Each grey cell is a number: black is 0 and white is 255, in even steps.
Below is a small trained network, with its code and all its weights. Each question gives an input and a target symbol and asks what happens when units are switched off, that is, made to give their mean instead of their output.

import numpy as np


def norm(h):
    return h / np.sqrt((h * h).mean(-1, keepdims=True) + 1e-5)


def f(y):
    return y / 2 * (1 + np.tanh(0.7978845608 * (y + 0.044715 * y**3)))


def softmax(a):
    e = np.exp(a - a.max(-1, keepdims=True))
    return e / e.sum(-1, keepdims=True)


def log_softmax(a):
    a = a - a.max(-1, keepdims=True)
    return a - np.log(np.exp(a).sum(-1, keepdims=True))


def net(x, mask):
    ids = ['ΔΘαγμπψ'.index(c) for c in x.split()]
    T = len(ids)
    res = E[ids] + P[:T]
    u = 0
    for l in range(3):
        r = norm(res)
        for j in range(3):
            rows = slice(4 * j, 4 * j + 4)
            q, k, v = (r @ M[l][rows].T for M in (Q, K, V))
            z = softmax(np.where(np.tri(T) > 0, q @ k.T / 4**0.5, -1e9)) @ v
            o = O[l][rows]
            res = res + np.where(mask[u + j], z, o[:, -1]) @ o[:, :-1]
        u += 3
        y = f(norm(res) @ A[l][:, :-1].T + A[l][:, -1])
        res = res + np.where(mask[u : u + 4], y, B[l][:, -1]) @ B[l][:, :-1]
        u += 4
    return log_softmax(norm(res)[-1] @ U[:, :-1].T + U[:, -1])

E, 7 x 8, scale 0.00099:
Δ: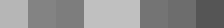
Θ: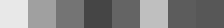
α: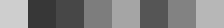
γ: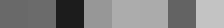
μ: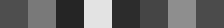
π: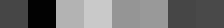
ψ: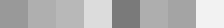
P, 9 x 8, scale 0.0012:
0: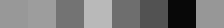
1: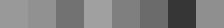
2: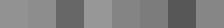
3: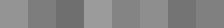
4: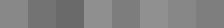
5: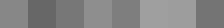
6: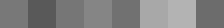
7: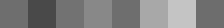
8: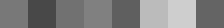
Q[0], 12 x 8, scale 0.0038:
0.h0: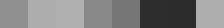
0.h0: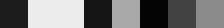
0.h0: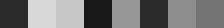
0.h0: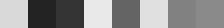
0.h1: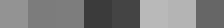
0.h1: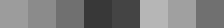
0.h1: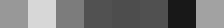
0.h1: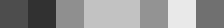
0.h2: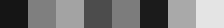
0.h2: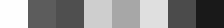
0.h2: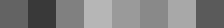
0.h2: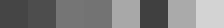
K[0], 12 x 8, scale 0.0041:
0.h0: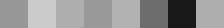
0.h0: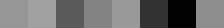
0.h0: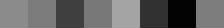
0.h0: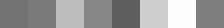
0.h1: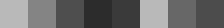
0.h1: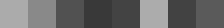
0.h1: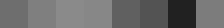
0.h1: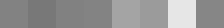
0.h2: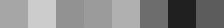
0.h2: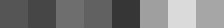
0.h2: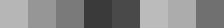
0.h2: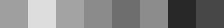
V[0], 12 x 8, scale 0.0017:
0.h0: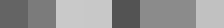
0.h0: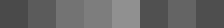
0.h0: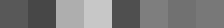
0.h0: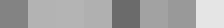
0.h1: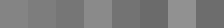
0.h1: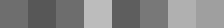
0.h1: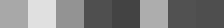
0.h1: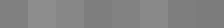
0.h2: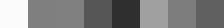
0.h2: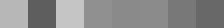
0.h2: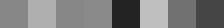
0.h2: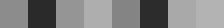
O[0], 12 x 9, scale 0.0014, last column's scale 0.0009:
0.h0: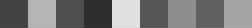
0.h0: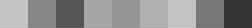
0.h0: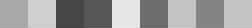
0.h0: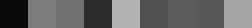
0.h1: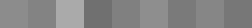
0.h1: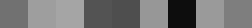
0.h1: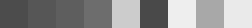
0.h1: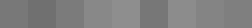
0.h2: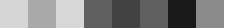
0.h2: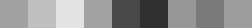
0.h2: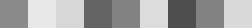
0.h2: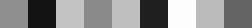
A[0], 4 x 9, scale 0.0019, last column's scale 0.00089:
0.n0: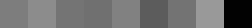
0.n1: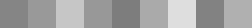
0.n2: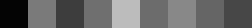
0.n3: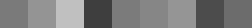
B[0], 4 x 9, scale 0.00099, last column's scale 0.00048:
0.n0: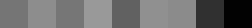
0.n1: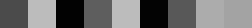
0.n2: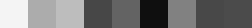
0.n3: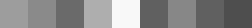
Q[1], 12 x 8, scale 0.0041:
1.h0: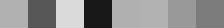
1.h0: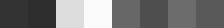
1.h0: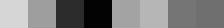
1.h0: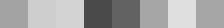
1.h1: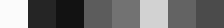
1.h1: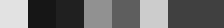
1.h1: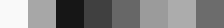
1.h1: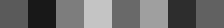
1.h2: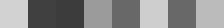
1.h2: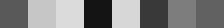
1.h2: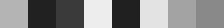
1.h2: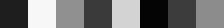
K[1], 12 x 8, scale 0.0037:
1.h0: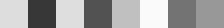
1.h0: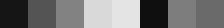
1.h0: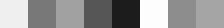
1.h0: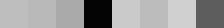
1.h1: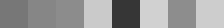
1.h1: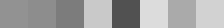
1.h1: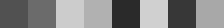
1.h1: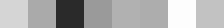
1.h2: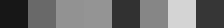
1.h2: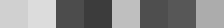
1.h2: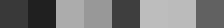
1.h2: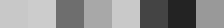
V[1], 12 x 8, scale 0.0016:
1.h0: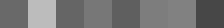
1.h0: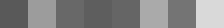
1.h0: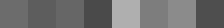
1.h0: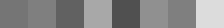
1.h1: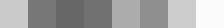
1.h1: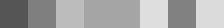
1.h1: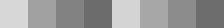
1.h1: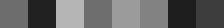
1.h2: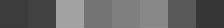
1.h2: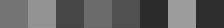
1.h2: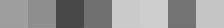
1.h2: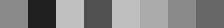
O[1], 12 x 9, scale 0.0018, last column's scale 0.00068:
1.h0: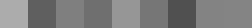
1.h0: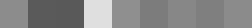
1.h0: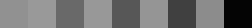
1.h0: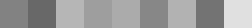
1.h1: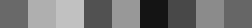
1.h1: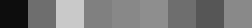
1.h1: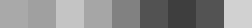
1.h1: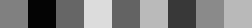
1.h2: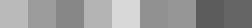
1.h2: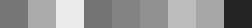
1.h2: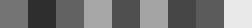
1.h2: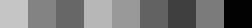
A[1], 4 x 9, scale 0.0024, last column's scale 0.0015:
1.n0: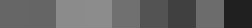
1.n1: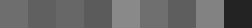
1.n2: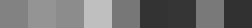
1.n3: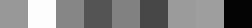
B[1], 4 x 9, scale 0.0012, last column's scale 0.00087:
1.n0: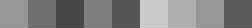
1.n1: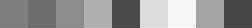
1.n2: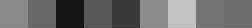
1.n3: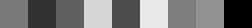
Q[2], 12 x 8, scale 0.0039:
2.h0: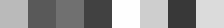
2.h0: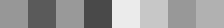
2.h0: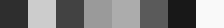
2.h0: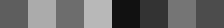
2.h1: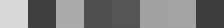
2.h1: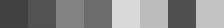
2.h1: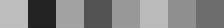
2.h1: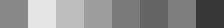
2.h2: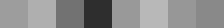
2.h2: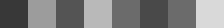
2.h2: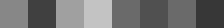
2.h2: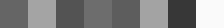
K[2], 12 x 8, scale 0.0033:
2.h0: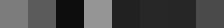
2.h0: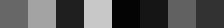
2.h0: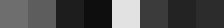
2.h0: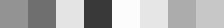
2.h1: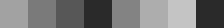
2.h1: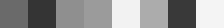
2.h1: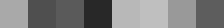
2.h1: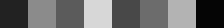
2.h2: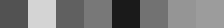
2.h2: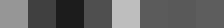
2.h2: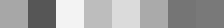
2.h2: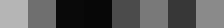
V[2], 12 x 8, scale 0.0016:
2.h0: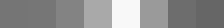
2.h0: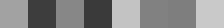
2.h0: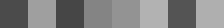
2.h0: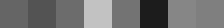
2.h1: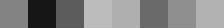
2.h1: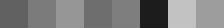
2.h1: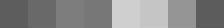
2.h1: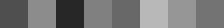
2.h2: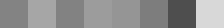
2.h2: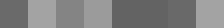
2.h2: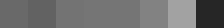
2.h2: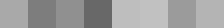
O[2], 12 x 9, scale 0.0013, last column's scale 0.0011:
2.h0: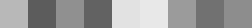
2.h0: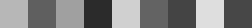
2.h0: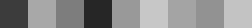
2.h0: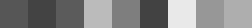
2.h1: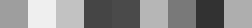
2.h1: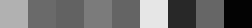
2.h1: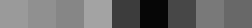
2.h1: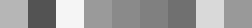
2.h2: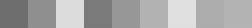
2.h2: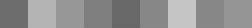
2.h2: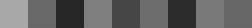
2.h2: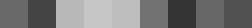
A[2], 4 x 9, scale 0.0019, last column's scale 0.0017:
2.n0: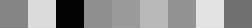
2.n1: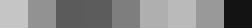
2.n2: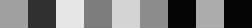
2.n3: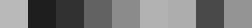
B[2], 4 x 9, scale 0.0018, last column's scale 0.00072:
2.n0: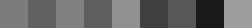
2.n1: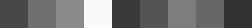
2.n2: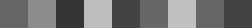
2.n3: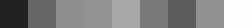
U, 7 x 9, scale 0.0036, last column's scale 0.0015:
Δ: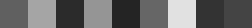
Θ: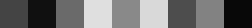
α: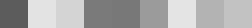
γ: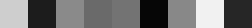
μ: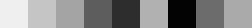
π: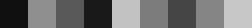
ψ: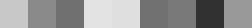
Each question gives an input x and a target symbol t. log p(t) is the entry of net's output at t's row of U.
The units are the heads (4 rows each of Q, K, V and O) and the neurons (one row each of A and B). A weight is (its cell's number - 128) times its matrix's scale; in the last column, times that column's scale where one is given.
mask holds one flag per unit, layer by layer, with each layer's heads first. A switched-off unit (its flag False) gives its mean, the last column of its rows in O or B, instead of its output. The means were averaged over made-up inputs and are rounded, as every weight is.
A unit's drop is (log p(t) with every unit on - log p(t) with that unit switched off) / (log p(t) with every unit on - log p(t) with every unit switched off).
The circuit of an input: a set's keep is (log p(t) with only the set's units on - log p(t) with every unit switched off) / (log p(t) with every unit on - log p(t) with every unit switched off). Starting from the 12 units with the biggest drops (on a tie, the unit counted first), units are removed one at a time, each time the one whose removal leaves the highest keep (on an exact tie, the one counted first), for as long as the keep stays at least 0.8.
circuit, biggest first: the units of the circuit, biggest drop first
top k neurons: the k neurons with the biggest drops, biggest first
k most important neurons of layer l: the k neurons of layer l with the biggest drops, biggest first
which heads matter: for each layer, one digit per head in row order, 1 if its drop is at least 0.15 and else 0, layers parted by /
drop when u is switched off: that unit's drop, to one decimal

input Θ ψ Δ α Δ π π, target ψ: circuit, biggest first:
(1.h2)
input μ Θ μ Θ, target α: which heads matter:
110 / 011 / 000
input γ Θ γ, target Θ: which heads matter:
100 / 101 / 000
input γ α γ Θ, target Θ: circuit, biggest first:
(0.h0, 0.h2, 2.n3)
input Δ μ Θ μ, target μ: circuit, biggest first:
(2.h0, 0.h2, 0.h1, 2.n3)
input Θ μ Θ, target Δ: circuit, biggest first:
(2.h0, 0.h1, 2.n1)
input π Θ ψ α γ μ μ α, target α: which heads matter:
010 / 001 / 000
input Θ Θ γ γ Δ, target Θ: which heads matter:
100 / 001 / 000
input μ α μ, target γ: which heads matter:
001 / 000 / 100
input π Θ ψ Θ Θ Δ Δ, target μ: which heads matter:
011 / 100 / 000
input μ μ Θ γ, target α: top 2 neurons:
(2.n3, 1.n2)
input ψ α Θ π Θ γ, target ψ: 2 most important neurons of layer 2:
(2.n2, 2.n0)
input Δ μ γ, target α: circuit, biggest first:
(1.h2, 2.h2)
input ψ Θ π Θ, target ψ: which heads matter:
100 / 001 / 000
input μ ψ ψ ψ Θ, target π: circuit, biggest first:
(0.h0)
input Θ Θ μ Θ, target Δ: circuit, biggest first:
(2.h0, 0.h1)
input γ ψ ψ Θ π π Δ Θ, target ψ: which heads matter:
110 / 001 / 000
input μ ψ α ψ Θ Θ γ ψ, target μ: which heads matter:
011 / 110 / 010
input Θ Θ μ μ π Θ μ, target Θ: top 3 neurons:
(2.n3, 1.n1, 2.n1)
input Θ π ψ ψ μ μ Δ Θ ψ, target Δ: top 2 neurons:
(0.n2, 2.n0)
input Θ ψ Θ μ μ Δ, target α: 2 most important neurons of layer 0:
(0.n2, 0.n3)
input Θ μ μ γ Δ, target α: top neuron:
(2.n0)
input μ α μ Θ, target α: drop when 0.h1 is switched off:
0.2
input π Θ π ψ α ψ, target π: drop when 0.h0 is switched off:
1.1
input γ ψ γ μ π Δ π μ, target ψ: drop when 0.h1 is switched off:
0.1
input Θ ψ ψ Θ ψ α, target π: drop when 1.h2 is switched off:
0.0
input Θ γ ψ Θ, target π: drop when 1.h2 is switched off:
0.2
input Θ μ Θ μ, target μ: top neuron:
(2.n3)
